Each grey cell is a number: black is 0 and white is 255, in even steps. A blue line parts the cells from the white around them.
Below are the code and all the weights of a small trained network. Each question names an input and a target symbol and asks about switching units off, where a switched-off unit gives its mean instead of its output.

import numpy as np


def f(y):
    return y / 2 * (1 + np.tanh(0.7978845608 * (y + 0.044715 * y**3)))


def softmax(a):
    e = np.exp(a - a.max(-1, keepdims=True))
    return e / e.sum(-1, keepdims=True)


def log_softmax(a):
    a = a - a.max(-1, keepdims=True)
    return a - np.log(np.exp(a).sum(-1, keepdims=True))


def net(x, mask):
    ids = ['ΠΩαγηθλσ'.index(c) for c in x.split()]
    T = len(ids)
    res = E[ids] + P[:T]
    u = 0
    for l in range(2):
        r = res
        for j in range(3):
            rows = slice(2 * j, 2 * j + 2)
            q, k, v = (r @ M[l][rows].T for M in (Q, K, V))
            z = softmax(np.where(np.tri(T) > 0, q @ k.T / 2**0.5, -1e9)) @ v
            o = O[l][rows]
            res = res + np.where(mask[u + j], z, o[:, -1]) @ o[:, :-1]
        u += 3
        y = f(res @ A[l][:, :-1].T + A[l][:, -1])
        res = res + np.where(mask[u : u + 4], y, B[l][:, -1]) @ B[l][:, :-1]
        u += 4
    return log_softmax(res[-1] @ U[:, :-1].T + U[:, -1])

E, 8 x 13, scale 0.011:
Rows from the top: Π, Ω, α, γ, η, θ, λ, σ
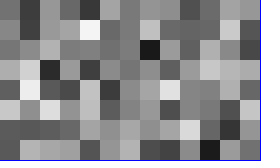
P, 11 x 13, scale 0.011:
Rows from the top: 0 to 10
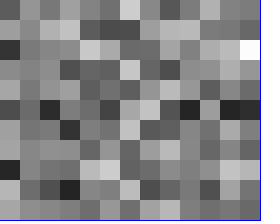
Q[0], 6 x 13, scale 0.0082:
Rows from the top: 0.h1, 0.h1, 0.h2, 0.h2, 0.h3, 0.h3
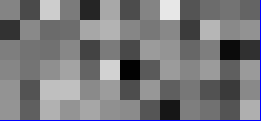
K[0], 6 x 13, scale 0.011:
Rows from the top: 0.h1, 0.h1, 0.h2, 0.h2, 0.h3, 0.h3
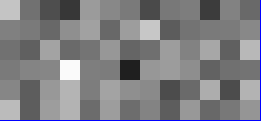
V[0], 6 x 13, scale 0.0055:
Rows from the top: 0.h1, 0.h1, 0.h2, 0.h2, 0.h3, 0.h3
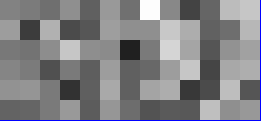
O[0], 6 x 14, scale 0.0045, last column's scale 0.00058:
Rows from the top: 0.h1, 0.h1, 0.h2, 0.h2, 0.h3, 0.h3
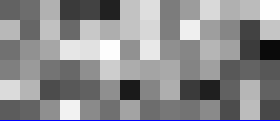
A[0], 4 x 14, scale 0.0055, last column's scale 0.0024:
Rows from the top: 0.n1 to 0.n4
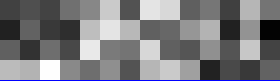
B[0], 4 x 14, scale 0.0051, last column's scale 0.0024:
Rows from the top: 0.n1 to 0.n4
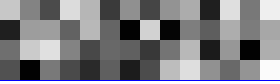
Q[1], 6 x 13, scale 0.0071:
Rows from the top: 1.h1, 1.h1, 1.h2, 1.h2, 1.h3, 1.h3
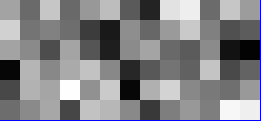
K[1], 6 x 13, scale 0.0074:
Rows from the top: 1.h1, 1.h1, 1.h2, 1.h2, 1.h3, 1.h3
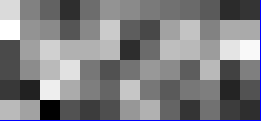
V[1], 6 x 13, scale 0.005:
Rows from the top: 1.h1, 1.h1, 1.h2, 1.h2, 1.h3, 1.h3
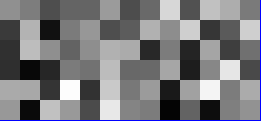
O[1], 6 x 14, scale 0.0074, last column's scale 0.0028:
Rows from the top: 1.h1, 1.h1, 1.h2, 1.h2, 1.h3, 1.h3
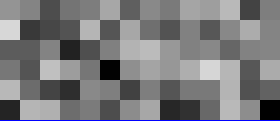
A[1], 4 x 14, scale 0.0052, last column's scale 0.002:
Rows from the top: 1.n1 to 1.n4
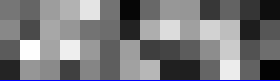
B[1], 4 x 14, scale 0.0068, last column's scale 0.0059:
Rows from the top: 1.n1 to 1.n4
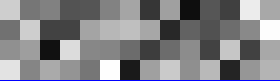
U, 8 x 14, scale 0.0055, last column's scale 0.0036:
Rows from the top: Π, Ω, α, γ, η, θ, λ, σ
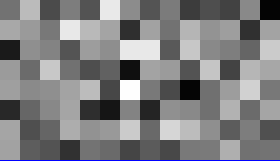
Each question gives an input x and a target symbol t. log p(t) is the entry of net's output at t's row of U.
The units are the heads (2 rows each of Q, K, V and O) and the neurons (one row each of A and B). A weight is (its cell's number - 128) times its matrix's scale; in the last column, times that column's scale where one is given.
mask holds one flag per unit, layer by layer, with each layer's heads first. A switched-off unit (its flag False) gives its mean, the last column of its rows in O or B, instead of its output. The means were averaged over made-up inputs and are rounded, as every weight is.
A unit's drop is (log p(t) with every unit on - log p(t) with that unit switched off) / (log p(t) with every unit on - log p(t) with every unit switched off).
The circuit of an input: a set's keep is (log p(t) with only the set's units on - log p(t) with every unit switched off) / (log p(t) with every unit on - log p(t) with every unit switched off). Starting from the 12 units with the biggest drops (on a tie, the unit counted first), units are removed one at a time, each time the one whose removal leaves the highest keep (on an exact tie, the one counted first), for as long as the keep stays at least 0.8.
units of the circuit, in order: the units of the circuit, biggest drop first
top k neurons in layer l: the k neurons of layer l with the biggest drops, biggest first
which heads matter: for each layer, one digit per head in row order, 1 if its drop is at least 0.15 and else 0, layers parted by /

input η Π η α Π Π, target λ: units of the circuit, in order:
[1.h3]
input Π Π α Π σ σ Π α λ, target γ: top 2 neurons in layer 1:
[1.n4; 1.n2]
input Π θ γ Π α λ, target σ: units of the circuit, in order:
[1.h3; 1.h1]
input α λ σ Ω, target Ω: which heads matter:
001 / 001
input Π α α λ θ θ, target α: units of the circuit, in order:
[1.h2; 0.h3; 1.n1]
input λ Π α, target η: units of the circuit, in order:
[1.h1; 0.n2; 0.n4]
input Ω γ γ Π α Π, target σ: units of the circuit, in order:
[1.h3; 1.h1]
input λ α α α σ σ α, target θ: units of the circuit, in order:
[0.h2; 1.n2; 1.h3]
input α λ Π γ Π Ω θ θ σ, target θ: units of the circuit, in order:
[0.h2; 1.h2]
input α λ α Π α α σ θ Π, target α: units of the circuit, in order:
[1.h2; 1.n2; 1.h1]
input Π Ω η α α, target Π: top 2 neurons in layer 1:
[1.n2; 1.n1]
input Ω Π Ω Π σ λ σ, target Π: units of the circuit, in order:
[1.n4; 1.h3; 1.h2; 0.h2]
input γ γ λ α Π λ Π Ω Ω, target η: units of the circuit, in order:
[1.h1; 0.n2]
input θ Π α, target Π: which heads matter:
000 / 010
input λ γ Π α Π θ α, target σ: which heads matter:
010 / 001
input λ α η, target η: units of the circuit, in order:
[1.h1; 0.n4]
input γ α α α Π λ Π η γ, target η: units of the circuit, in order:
[1.h1; 0.n2; 1.h3]
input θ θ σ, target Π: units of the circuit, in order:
[1.h2]
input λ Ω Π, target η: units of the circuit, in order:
[1.h1; 0.n4]
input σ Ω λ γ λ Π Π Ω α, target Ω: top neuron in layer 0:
[0.n4]
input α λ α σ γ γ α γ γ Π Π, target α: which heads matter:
100 / 010
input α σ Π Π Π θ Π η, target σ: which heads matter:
001 / 100
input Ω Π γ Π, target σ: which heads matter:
000 / 001
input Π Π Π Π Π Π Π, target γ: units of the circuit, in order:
[1.n4; 1.h3; 1.n2]
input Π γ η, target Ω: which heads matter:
010 / 001
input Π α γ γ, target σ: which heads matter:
000 / 001
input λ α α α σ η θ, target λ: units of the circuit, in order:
[1.h3]
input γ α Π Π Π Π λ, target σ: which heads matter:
110 / 001
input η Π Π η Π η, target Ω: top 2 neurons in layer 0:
[0.n1; 0.n4]
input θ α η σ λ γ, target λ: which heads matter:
000 / 001
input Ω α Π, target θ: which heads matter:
000 / 000
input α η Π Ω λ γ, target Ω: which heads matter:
010 / 011
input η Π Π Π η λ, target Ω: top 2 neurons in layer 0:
[0.n2; 0.n1]
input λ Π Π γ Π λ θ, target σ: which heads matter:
000 / 001
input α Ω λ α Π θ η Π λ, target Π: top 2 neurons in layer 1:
[1.n1; 1.n4]
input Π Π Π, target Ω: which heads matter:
010 / 001
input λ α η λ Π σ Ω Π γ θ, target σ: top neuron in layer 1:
[1.n4]
